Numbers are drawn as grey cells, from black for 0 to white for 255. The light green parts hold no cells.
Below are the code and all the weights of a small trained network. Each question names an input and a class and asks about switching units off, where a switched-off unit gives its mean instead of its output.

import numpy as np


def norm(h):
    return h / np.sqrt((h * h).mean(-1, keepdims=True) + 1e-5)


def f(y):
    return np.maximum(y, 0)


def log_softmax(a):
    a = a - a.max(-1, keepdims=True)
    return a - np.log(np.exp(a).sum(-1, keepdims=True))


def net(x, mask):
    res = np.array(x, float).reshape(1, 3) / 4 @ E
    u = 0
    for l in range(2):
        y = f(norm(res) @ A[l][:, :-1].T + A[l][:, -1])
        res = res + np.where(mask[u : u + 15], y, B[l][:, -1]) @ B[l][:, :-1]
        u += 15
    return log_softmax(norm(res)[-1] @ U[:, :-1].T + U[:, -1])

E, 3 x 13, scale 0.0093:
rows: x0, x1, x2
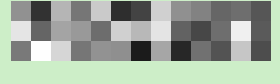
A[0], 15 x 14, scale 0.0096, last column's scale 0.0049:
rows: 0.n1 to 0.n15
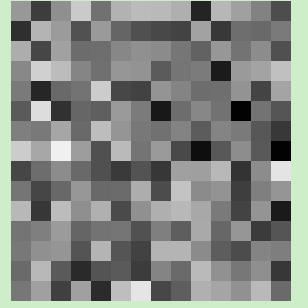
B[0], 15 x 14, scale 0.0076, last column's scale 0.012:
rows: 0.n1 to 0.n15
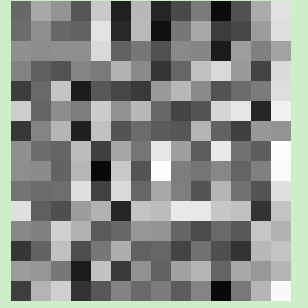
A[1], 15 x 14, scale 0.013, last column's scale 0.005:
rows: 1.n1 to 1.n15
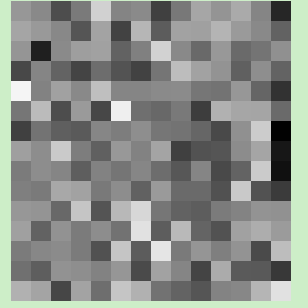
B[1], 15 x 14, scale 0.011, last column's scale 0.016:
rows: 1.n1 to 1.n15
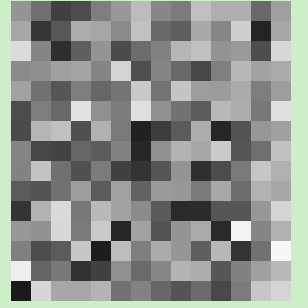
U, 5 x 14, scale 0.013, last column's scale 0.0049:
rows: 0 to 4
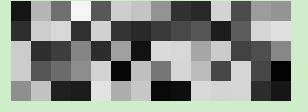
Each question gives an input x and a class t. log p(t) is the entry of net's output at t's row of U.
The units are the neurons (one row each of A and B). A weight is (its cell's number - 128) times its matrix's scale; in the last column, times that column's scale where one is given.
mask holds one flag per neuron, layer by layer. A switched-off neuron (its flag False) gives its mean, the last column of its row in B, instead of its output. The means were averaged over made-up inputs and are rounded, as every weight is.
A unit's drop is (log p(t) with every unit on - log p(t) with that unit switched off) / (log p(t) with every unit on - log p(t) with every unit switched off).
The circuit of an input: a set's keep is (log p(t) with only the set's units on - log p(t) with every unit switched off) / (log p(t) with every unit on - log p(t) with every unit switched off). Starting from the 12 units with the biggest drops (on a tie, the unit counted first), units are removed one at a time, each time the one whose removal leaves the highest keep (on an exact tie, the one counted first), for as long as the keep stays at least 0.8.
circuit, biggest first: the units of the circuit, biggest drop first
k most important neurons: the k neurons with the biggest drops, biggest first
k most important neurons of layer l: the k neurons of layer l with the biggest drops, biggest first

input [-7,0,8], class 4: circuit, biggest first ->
(0.n4)
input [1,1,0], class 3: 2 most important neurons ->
(0.n11, 0.n15)
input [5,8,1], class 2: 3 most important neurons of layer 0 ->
(0.n8, 0.n2, 0.n14)
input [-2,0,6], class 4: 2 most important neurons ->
(0.n2, 0.n9)
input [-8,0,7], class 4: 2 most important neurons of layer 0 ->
(0.n9, 0.n2)
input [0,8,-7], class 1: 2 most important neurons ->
(0.n1, 0.n6)
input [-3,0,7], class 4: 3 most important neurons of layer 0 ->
(0.n2, 0.n9, 0.n10)
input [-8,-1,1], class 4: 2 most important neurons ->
(0.n6, 0.n8)
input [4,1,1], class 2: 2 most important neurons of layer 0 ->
(0.n1, 0.n2)
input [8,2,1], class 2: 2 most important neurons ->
(0.n2, 0.n5)
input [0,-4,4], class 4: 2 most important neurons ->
(0.n6, 0.n15)
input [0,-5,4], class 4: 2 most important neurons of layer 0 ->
(0.n6, 0.n15)
